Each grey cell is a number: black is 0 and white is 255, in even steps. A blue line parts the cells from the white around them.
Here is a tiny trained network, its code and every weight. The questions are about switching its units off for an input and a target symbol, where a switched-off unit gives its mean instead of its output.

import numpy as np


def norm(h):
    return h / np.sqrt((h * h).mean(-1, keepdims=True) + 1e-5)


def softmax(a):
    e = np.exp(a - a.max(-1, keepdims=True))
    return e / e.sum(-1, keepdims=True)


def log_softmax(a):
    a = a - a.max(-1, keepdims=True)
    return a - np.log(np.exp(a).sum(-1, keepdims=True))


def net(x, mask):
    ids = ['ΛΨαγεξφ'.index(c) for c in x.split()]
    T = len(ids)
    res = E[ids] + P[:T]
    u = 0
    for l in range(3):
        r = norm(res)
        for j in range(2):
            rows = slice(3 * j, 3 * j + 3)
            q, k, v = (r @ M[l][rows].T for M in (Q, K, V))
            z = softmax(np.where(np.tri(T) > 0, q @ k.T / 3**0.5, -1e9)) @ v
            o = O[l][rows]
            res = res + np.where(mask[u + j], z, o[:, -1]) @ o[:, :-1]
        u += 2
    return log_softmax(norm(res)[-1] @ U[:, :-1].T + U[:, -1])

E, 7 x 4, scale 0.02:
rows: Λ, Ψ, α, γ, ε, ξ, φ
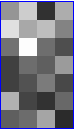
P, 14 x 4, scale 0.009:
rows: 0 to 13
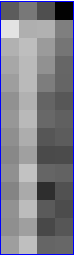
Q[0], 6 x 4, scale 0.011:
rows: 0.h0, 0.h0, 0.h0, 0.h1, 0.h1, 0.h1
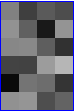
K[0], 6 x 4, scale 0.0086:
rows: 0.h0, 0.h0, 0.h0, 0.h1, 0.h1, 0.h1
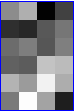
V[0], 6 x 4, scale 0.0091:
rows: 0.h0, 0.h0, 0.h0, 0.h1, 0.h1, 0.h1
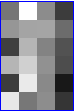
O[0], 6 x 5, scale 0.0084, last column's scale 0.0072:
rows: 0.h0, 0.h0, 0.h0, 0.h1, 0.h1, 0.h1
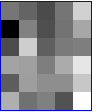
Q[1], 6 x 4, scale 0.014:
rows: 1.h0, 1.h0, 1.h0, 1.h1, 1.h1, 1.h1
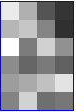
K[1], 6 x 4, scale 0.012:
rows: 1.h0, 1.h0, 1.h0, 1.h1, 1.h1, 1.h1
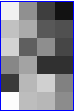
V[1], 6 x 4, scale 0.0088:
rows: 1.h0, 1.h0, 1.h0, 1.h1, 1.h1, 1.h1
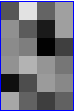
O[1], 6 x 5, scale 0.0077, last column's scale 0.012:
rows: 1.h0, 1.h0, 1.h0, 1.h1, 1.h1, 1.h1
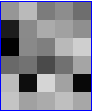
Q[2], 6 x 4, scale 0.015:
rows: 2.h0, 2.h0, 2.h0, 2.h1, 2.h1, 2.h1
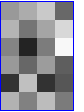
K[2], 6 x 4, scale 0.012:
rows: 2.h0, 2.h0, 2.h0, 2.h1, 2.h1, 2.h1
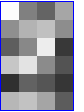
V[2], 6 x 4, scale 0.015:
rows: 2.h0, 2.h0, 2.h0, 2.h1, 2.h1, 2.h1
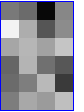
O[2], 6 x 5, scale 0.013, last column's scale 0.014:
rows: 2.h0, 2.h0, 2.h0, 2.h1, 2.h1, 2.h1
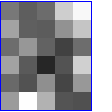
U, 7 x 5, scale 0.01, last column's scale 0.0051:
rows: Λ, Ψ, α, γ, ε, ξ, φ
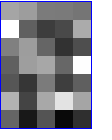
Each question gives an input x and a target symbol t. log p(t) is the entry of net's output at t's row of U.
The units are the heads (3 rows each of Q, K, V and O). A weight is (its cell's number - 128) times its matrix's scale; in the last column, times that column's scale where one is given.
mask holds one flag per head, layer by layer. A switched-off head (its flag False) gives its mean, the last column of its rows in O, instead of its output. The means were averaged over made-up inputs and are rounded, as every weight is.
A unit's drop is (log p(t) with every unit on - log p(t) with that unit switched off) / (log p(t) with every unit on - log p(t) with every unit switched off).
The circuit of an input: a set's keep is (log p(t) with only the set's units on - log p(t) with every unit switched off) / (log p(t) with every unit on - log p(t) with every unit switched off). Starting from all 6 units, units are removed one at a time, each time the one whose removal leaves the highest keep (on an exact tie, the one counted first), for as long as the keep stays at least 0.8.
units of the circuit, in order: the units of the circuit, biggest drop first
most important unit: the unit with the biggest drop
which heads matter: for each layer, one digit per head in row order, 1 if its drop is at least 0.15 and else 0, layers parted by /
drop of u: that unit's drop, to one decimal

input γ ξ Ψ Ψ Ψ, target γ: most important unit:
0.h1
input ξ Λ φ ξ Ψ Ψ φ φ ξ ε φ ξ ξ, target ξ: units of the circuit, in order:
1.h0, 2.h1, 1.h1
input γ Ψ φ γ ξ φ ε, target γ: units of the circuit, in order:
1.h0, 1.h1, 2.h1
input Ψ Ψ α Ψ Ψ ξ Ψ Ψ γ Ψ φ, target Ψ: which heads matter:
00 / 01 / 01
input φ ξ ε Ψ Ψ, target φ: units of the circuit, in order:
1.h1, 2.h1
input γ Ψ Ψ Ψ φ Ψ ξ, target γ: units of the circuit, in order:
1.h0, 1.h1, 2.h1, 2.h0
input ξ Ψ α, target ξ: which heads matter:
11 / 10 / 11
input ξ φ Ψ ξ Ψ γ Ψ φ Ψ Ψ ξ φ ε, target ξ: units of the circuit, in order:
2.h0, 1.h1
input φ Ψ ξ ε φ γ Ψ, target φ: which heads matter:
10 / 01 / 01
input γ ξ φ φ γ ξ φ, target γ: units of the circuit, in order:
1.h0, 2.h1, 1.h1
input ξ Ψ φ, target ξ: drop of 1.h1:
0.2
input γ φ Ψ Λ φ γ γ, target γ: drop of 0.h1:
0.1
